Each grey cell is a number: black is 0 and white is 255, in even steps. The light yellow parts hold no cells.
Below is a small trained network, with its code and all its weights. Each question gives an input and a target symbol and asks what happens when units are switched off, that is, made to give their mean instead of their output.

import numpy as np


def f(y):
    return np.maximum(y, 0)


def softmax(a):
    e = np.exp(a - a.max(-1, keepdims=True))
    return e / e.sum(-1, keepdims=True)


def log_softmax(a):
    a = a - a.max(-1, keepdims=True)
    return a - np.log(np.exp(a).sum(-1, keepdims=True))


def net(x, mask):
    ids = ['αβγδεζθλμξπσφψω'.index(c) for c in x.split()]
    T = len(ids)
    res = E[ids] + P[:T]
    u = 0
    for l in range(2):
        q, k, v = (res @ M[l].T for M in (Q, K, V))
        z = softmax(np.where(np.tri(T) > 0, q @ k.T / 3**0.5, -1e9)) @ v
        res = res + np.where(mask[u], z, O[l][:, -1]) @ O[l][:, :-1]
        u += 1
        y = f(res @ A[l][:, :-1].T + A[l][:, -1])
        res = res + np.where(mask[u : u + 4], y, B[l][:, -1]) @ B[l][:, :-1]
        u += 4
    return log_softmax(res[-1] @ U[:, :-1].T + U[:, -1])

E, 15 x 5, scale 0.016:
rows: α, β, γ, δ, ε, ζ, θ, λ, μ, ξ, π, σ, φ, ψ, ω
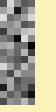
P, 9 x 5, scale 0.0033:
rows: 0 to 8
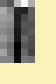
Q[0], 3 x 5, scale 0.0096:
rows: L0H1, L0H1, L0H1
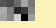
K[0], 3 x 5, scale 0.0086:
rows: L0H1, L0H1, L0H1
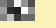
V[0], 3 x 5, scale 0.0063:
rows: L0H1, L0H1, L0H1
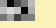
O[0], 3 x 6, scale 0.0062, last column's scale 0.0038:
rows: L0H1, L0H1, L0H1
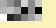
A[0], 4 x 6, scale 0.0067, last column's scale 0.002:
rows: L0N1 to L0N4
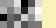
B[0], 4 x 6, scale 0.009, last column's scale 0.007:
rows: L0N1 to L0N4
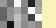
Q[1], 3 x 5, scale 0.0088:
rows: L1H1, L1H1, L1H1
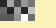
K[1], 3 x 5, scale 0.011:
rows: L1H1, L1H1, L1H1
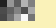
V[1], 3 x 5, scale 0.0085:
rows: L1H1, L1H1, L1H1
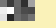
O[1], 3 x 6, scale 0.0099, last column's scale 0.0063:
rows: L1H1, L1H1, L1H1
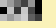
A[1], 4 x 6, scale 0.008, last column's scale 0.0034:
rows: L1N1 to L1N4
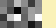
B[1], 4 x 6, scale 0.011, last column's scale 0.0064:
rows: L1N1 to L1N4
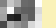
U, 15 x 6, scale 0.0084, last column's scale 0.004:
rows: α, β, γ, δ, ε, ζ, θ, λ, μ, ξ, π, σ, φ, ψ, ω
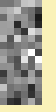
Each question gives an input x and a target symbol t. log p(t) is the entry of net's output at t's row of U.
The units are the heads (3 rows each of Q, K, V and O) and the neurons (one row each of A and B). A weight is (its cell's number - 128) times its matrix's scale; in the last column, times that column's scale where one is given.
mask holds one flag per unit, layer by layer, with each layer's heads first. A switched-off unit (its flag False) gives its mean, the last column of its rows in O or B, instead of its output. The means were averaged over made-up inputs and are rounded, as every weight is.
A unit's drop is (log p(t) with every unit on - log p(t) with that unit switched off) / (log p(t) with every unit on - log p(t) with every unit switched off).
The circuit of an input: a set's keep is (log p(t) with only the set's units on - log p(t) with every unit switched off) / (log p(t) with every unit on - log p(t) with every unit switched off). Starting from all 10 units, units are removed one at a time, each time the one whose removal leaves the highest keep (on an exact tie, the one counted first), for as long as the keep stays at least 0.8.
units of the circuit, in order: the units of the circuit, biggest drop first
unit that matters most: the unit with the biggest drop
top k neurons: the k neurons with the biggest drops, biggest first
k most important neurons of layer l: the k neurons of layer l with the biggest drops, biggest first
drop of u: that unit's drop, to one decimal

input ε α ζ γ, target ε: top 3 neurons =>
(L0N3 L1N2 L0N1)
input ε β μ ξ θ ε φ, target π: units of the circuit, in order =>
(L1H1 L0N3 L1N4)
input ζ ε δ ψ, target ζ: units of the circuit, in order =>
(L0H1 L1H1)
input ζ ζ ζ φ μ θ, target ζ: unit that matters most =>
L0H1
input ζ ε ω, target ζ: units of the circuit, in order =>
(L1H1 L0H1)
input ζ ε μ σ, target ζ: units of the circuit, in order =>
(L0H1 L1H1)
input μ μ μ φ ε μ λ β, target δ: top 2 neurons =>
(L1N2 L0N3)
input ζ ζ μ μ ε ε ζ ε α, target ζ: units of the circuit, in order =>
(L1H1 L0H1)
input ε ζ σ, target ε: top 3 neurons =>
(L1N2 L0N3 L1N3)
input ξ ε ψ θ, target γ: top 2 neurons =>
(L1N4 L0N1)
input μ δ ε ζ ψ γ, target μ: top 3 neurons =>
(L1N4 L1N1 L0N1)
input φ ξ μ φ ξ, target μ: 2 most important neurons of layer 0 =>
(L0N3 L0N2)
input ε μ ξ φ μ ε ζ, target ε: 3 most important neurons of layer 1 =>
(L1N2 L1N4 L1N3)
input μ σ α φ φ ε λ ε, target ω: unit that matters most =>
L1N3
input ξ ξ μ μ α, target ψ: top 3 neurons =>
(L1N3 L0N1 L1N4)
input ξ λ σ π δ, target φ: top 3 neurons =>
(L0N1 L1N3 L1N4)
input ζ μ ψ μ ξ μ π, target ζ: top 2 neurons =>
(L1N2 L0N4)
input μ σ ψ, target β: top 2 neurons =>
(L0N1 L1N1)
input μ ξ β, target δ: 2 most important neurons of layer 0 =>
(L0N3 L0N1)
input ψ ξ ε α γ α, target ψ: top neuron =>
(L1N3)
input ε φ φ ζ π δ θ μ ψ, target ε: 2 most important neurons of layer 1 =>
(L1N4 L1N2)
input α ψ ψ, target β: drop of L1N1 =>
0.4
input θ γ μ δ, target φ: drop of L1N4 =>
0.3
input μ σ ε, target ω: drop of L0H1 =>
0.0
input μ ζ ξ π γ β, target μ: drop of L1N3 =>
-0.1
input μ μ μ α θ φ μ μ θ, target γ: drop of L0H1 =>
0.3
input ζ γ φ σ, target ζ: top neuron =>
(L1N3)
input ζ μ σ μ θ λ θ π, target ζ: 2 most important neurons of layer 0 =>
(L0N4 L0N3)
